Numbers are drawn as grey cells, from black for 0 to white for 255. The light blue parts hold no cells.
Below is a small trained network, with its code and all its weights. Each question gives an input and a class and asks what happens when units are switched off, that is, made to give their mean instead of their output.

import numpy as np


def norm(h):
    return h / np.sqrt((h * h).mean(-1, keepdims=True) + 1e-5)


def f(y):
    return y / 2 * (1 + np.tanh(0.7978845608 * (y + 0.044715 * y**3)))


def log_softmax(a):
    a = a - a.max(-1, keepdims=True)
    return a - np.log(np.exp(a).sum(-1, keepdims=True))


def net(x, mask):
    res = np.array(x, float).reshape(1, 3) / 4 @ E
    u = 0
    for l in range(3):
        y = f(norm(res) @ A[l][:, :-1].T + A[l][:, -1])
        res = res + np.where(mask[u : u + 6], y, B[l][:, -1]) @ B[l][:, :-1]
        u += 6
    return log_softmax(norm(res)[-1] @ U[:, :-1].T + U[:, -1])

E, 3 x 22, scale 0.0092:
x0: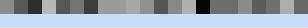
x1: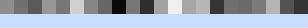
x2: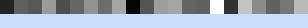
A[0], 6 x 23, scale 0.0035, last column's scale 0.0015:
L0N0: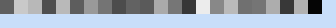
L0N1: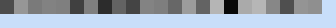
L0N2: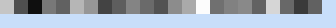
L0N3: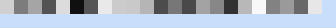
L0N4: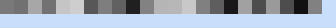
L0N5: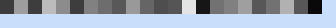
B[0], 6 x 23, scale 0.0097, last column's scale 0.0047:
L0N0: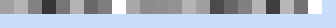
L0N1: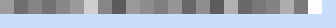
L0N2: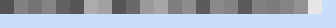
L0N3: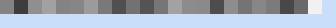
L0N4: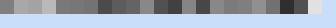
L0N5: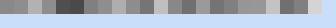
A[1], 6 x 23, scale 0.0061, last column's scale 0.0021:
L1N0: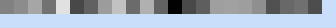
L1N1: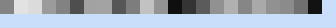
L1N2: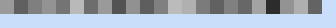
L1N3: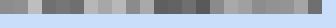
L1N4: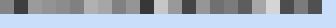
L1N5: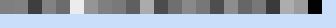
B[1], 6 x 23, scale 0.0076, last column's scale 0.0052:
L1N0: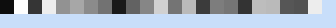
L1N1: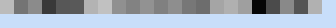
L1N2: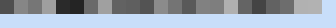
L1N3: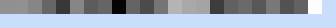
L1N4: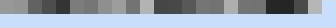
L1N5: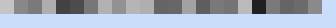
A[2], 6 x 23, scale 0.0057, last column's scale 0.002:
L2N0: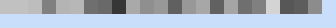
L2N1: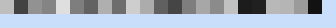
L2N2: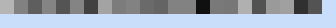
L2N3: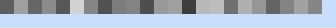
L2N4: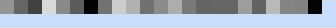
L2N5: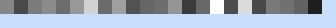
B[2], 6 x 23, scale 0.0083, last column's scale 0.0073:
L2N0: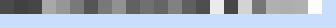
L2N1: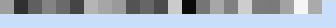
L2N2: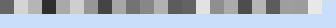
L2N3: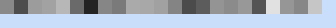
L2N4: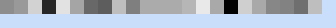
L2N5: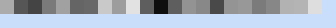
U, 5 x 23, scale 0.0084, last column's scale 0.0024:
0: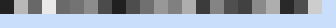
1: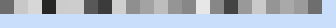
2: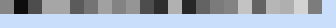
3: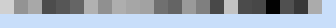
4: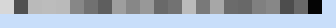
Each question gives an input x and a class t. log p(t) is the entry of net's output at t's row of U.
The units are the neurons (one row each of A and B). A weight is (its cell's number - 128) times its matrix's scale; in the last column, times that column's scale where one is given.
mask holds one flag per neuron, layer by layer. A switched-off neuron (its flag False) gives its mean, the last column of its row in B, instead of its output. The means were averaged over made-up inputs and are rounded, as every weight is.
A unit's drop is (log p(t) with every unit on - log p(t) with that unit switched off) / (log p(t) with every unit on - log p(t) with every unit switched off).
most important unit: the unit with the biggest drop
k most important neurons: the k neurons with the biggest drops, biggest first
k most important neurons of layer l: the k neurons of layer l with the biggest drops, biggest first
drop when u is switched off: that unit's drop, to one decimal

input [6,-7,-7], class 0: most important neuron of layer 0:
[L0N1]
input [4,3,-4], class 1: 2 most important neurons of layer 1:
[L1N0 L1N3]
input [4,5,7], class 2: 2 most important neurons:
[L2N5 L1N0]
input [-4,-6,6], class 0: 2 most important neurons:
[L1N0 L1N3]
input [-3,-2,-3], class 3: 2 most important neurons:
[L0N3 L0N4]
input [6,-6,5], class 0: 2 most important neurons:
[L1N0 L0N0]
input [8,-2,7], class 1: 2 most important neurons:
[L2N4 L2N2]
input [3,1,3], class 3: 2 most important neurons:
[L1N4 L0N1]
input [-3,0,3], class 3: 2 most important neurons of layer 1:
[L1N5 L1N0]
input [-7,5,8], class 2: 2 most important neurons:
[L2N2 L2N3]
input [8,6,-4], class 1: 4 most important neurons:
[L2N2 L2N4 L1N0 L0N3]
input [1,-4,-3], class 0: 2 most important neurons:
[L0N1 L1N0]
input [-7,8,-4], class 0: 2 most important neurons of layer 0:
[L0N2 L0N4]
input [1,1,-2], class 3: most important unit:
L1N1
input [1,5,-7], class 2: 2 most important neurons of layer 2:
[L2N1 L2N0]
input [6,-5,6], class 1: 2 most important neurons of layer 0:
[L0N4 L0N2]
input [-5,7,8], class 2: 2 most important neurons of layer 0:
[L0N3 L0N5]
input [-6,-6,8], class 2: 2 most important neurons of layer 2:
[L2N2 L2N5]
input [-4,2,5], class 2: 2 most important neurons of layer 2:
[L2N3 L2N2]
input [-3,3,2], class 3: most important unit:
L1N0
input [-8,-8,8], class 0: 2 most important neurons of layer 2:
[L2N2 L2N4]
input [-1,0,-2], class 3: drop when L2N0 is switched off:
0.1
